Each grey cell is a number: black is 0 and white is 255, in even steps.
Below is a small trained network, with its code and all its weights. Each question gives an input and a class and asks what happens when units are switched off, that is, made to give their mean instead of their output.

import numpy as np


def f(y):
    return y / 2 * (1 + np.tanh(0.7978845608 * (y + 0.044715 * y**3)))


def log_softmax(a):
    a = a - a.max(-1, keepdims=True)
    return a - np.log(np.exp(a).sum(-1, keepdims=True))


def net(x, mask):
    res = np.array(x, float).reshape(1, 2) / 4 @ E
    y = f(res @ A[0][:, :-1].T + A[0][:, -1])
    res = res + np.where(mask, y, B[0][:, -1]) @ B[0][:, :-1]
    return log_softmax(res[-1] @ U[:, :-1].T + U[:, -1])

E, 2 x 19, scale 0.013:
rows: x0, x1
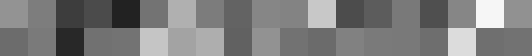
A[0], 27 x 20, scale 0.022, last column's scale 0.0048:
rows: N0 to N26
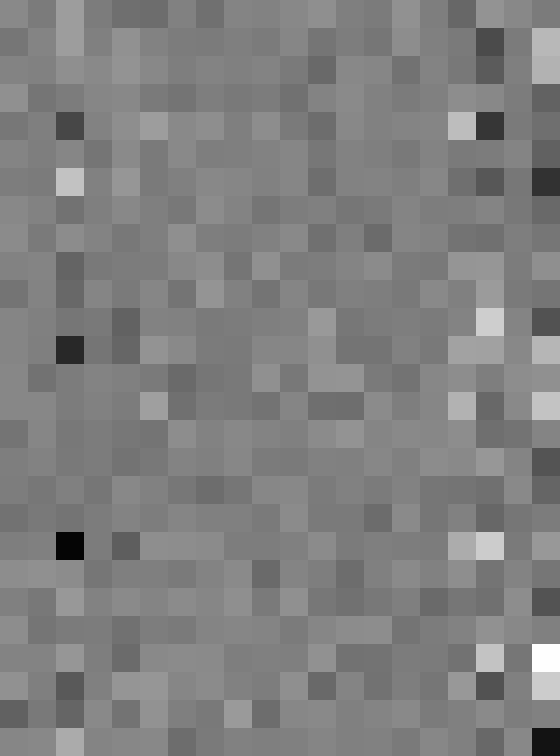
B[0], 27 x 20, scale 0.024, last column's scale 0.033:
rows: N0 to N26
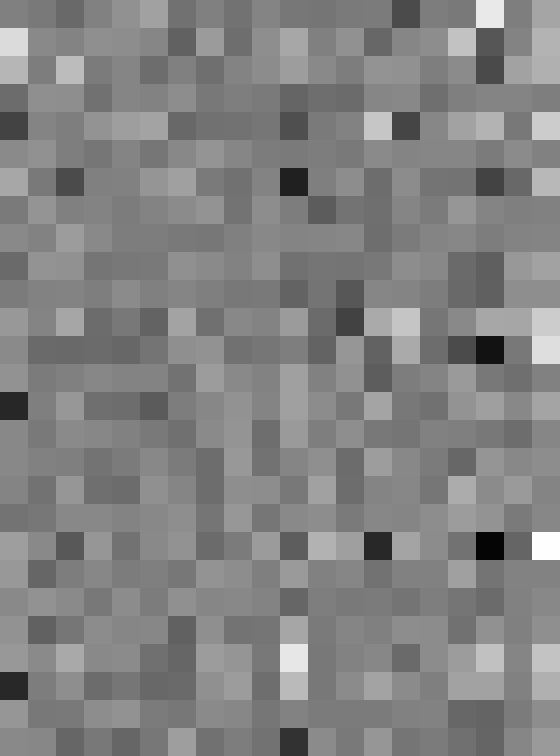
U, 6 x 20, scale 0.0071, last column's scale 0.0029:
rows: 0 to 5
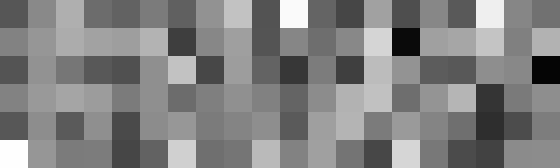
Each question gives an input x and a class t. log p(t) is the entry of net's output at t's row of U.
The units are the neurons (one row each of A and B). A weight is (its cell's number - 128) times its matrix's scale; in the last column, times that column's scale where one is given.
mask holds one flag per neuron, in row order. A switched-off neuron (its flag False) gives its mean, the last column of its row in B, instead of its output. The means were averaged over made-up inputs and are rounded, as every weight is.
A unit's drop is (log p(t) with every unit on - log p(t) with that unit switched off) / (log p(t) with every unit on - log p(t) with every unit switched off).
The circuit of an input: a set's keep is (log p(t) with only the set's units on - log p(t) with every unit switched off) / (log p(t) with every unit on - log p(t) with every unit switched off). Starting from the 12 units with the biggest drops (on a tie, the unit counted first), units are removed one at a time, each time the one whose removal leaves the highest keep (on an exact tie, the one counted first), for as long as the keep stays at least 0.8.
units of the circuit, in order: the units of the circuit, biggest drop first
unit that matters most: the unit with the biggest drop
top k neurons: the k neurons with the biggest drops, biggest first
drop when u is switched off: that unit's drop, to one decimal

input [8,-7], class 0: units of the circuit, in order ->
N23
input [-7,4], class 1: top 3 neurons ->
N19, N4, N12
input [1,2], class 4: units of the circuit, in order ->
N11, N2
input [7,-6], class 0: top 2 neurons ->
N23, N0
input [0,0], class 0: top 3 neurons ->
N19, N12, N6
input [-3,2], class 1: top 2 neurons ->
N19, N12
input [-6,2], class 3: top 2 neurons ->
N6, N23
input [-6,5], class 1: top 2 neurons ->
N19, N4
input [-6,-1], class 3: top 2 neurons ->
N19, N12
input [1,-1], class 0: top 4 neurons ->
N19, N12, N6, N4
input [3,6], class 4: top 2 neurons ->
N4, N2
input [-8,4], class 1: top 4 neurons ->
N19, N4, N12, N24
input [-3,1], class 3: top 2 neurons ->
N23, N0
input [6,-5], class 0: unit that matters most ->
N23
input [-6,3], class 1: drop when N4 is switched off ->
0.3
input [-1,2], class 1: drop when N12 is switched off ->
0.2
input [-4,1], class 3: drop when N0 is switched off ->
0.1
